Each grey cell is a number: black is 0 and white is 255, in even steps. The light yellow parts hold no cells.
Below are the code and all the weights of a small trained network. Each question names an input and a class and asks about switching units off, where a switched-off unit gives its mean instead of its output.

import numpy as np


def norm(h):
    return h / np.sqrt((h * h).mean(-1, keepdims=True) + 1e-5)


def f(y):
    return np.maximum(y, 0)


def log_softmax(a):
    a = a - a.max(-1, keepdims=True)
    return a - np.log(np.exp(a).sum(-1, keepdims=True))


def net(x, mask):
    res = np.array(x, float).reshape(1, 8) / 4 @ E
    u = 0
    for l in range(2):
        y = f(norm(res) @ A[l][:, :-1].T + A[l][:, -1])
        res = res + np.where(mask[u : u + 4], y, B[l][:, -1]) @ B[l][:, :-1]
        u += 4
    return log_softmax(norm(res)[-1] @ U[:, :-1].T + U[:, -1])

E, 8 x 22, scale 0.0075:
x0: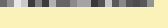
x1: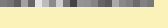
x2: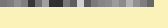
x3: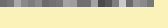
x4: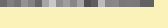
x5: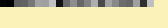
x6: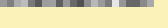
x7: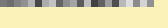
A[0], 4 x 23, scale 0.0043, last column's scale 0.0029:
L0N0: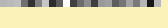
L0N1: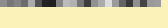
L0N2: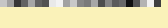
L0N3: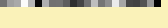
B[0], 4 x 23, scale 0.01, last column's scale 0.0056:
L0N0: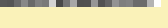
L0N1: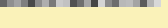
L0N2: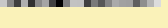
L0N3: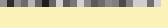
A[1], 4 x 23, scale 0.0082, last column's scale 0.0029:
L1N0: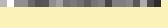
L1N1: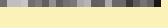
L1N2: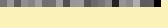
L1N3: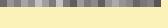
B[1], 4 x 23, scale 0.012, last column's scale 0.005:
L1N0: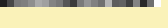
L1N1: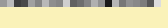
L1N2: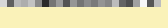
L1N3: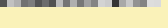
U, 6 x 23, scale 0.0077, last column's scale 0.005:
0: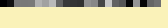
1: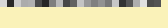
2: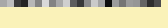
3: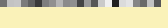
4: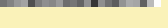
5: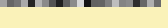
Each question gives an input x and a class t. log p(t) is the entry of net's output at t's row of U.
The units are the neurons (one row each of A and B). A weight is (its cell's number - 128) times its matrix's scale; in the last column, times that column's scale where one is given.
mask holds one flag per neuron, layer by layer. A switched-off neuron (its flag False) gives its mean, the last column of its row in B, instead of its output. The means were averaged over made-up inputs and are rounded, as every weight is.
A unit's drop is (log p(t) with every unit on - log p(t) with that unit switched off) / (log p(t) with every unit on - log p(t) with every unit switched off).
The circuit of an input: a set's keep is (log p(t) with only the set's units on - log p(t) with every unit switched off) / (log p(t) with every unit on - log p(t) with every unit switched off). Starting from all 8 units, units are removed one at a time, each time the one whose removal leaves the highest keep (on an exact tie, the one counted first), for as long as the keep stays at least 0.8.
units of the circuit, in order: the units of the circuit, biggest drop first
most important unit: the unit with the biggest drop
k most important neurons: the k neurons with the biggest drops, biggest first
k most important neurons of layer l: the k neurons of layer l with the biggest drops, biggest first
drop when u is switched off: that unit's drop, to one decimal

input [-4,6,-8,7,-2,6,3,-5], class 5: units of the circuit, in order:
[L0N2, L1N0]
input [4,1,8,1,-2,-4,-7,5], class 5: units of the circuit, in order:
[L0N0]
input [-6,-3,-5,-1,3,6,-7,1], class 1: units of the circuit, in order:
[L1N2, L0N0]
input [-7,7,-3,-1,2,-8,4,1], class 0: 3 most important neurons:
[L1N0, L0N1, L1N1]
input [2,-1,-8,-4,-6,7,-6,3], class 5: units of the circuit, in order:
[L0N2, L1N0]
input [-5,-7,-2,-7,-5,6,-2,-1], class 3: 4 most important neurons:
[L0N1, L1N0, L1N1, L0N0]
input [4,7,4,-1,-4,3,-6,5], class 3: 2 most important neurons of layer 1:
[L1N3, L1N0]
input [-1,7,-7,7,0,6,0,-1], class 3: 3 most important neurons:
[L1N3, L0N0, L1N0]
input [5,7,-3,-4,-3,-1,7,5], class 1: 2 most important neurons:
[L0N3, L0N1]
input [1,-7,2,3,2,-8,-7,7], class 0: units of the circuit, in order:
[L1N0, L1N3]
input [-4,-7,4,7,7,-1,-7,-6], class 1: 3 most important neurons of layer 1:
[L1N2, L1N3, L1N1]
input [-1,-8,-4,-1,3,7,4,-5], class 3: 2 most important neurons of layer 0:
[L0N1, L0N0]
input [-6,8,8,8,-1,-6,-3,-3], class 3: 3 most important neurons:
[L1N3, L0N2, L1N1]
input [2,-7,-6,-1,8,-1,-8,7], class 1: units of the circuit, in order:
[L1N2]
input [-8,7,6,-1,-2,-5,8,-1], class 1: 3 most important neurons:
[L0N3, L1N1, L0N1]
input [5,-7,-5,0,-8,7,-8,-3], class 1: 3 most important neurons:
[L1N2, L0N0, L1N0]
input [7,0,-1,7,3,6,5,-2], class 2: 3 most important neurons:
[L1N1, L0N0, L1N0]
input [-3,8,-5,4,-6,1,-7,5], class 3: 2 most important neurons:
[L1N3, L0N3]
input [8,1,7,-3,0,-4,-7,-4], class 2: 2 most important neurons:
[L1N1, L0N3]
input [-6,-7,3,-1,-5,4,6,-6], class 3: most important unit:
L0N1
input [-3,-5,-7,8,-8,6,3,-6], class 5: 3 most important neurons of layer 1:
[L1N0, L1N3, L1N1]
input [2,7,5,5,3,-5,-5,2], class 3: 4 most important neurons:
[L1N3, L0N2, L0N3, L1N1]
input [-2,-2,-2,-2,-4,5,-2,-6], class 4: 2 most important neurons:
[L0N1, L1N0]
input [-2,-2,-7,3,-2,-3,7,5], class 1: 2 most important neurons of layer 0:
[L0N3, L0N0]
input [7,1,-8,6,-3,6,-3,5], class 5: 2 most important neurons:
[L0N2, L1N0]
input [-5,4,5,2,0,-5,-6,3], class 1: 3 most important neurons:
[L1N2, L0N2, L1N1]
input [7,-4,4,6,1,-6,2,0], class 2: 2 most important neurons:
[L1N1, L0N2]
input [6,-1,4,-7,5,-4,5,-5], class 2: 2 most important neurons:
[L1N1, L0N2]
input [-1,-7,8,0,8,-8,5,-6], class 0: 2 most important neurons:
[L1N0, L0N2]
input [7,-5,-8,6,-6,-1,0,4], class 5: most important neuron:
[L0N2]
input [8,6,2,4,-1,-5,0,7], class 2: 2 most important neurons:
[L1N1, L0N1]
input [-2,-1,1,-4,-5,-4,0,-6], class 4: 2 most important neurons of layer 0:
[L0N1, L0N0]
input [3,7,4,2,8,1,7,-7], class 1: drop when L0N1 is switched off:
0.3
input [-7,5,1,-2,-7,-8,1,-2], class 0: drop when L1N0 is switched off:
0.8
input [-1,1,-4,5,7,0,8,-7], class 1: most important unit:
L0N3
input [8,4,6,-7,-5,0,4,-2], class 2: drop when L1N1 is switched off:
1.0
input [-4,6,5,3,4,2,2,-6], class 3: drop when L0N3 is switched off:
0.0
